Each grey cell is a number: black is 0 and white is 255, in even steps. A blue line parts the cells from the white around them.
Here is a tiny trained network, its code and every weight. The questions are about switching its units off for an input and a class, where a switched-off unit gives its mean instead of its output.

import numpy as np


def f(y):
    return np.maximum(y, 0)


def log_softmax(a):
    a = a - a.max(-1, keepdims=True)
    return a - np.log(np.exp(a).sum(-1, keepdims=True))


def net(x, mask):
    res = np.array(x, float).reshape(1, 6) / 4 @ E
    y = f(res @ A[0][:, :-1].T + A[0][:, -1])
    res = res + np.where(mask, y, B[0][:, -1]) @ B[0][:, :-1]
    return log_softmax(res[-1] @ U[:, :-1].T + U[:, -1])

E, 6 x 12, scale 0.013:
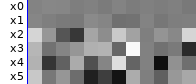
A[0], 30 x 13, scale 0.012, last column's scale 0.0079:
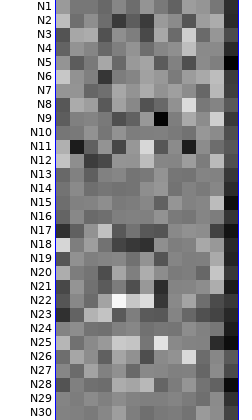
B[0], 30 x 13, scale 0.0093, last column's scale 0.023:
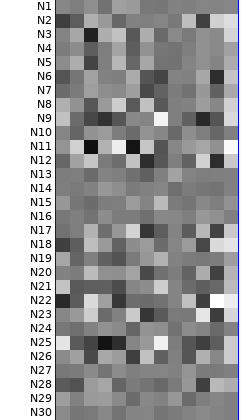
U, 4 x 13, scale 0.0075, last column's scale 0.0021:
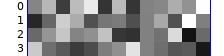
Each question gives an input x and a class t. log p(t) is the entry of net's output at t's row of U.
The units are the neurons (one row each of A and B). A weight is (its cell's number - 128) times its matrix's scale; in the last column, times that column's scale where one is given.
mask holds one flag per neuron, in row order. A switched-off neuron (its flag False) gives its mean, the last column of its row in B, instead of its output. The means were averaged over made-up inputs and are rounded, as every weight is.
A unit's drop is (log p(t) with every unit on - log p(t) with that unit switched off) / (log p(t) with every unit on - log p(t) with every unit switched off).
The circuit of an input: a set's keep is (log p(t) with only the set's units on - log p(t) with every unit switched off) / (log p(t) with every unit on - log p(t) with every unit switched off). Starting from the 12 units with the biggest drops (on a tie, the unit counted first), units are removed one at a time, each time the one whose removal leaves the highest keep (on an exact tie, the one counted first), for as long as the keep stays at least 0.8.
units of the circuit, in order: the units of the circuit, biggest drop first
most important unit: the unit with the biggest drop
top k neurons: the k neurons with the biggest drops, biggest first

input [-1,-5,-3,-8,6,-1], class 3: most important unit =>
N9
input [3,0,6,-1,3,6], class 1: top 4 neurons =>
(N2; N18; N23; N17)
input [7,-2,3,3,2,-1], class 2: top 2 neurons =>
(N9; N21)
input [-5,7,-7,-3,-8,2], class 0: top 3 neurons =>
(N3; N8; N26)
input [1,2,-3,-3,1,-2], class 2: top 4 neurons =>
(N25; N18; N2; N23)
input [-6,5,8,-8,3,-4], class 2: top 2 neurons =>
(N12; N20)
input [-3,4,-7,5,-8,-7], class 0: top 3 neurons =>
(N8; N26; N3)
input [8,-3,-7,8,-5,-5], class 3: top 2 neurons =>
(N25; N12)
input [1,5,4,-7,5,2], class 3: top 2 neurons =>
(N9; N21)
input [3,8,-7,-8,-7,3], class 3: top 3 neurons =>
(N9; N21; N11)
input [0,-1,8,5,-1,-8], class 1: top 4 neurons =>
(N22; N28; N23; N17)
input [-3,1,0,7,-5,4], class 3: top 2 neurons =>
(N25; N11)
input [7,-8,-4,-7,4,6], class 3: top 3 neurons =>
(N9; N22; N21)
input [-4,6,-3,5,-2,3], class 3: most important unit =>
N25
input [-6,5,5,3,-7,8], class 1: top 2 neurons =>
(N18; N2)
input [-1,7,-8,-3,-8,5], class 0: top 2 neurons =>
(N3; N8)
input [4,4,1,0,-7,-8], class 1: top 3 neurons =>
(N22; N11; N28)
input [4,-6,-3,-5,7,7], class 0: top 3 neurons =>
(N11; N22; N5)
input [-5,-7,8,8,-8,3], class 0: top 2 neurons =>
(N3; N26)
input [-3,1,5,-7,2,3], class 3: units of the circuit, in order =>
(N9)
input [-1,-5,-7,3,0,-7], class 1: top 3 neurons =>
(N22; N28; N12)
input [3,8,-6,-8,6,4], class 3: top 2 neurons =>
(N9; N21)
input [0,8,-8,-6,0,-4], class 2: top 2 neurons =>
(N23; N17)
